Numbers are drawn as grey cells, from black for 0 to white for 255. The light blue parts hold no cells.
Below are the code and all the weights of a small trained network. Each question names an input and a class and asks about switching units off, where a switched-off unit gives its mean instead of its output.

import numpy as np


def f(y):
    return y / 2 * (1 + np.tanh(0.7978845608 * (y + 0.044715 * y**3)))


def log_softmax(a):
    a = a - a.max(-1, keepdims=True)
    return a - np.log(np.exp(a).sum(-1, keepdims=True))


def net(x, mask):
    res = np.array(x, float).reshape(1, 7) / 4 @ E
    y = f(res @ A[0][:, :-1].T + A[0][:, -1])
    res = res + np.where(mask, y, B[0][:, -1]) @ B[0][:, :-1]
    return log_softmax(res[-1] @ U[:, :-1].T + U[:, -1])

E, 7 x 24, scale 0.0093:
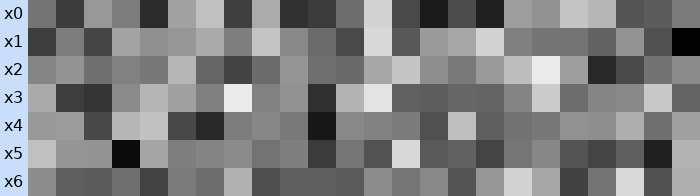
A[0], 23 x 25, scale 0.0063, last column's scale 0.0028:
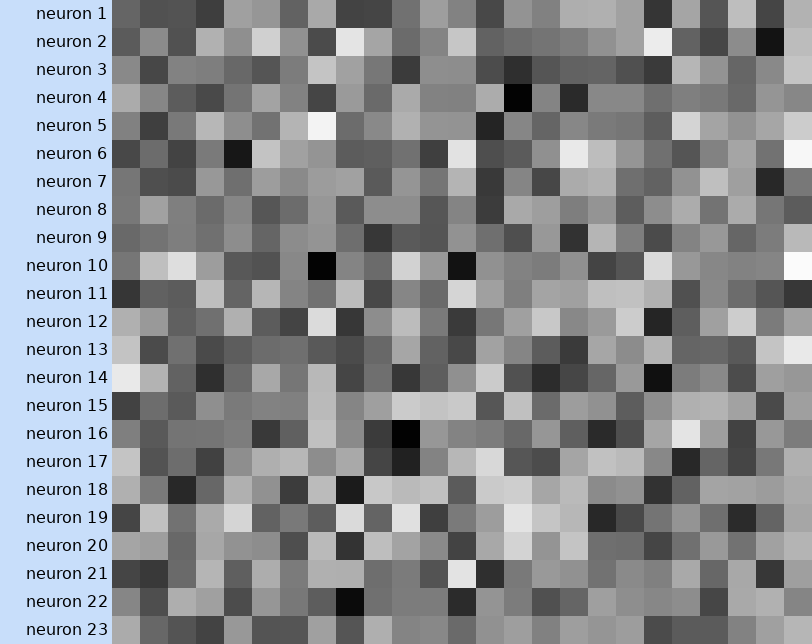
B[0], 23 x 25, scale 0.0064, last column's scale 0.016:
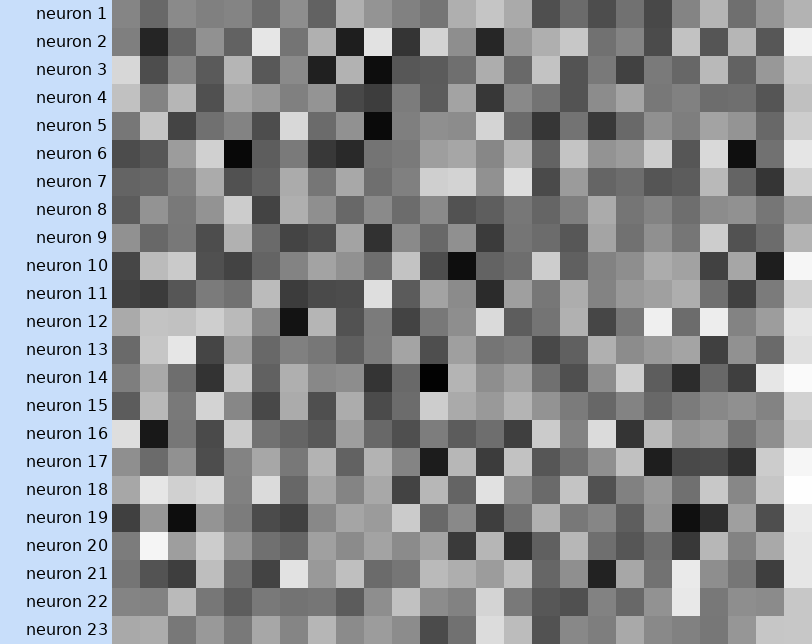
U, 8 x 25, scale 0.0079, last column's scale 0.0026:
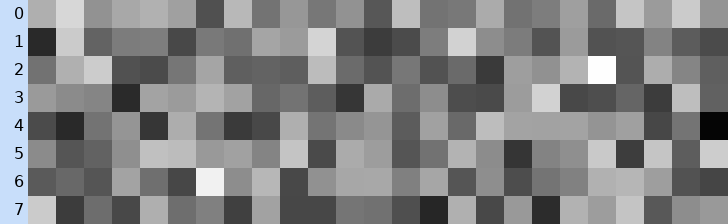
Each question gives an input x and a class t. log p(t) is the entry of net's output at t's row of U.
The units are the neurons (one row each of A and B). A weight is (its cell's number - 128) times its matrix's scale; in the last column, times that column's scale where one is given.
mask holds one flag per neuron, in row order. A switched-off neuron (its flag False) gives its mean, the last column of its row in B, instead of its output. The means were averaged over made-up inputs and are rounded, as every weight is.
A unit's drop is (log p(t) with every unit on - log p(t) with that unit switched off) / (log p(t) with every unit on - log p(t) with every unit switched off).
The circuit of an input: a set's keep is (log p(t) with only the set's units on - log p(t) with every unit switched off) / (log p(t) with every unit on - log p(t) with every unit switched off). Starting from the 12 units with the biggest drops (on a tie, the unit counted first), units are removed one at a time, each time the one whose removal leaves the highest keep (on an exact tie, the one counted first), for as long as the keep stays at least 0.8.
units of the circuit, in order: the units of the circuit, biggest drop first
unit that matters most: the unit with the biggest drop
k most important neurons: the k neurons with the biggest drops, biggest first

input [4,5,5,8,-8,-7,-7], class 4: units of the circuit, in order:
neuron 6
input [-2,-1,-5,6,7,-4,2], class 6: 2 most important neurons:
neuron 5; neuron 21
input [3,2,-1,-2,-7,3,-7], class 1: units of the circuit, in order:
neuron 10; neuron 19
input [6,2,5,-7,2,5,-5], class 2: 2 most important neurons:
neuron 10; neuron 14
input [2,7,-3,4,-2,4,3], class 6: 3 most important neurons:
neuron 21; neuron 7; neuron 3
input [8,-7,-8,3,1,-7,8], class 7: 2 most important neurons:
neuron 16; neuron 3
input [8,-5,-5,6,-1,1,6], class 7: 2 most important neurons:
neuron 3; neuron 16
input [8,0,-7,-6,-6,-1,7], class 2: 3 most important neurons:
neuron 10; neuron 13; neuron 22
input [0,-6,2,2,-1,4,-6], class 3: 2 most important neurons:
neuron 14; neuron 4
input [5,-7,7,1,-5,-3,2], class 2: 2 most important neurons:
neuron 22; neuron 13
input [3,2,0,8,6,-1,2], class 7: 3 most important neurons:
neuron 16; neuron 3; neuron 9
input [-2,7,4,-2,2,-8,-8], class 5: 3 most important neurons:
neuron 2; neuron 21; neuron 19
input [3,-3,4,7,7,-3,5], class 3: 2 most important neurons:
neuron 17; neuron 14
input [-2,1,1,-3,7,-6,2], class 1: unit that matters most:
neuron 19
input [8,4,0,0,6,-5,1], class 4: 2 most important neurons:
neuron 11; neuron 2
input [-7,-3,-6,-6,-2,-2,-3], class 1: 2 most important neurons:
neuron 10; neuron 19
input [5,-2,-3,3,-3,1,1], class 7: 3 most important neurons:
neuron 3; neuron 16; neuron 23
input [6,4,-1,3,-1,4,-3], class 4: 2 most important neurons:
neuron 2; neuron 14
